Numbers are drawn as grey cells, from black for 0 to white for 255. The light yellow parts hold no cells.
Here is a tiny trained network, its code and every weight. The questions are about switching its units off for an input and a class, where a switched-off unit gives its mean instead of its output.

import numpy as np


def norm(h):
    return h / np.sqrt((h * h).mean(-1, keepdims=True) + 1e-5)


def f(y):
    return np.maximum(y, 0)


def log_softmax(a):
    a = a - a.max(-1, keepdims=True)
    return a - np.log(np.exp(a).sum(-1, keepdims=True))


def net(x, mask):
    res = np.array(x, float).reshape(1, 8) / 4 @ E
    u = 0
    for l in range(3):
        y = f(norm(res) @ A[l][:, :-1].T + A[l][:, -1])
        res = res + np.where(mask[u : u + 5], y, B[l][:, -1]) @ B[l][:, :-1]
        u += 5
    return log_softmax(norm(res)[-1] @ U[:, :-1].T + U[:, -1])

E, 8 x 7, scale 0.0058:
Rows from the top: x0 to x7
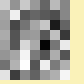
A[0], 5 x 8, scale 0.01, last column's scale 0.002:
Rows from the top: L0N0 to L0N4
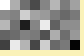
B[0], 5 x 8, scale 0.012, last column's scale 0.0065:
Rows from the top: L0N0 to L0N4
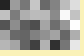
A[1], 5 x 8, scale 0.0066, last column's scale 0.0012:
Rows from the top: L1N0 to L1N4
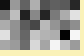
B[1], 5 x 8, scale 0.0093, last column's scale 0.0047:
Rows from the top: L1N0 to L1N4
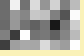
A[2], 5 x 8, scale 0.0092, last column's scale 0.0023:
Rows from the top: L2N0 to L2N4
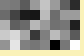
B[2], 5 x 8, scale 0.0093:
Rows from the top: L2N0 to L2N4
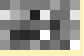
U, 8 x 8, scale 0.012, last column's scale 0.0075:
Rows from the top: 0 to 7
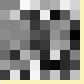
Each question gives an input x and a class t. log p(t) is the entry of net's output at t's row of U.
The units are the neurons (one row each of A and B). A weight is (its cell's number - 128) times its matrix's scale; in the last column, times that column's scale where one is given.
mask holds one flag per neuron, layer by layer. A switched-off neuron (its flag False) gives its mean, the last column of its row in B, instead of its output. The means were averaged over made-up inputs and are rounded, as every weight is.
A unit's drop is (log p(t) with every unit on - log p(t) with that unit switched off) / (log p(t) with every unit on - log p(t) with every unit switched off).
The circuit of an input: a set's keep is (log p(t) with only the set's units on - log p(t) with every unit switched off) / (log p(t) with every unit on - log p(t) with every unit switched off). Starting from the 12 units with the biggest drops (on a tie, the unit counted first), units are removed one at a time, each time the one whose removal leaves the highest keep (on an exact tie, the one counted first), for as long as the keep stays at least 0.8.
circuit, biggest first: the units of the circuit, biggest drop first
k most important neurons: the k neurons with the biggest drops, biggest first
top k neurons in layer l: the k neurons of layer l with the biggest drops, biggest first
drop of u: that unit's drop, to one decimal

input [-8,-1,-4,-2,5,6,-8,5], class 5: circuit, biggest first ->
(L0N4; L0N1; L0N2)
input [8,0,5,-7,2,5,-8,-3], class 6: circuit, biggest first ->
(L2N1)
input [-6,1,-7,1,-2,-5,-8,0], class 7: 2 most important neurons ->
(L0N4; L1N0)
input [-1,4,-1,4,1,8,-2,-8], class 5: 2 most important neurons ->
(L0N0; L1N3)
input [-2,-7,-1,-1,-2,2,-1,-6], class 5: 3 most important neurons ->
(L0N2; L1N3; L0N0)
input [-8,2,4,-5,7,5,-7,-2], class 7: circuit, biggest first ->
(L1N0; L0N4)
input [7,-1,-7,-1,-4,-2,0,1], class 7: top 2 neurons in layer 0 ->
(L0N0; L0N1)
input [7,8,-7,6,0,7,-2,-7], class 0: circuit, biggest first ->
(L0N2; L1N3)
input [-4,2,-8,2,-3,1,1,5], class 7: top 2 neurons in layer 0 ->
(L0N0; L0N1)
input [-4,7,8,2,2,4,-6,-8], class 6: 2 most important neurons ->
(L0N0; L0N2)
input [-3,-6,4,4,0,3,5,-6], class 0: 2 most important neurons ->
(L0N1; L0N2)
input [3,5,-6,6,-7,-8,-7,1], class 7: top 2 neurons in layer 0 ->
(L0N0; L0N4)
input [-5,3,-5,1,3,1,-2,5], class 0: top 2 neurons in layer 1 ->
(L1N4; L1N2)
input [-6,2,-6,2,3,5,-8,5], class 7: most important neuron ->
(L0N1)
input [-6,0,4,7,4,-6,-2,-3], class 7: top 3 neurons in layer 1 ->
(L1N0; L1N2; L1N1)
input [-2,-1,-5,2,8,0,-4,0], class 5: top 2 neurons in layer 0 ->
(L0N1; L0N0)
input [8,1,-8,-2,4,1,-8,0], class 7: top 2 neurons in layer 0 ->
(L0N1; L0N0)
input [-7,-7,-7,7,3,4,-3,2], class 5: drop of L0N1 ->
0.3
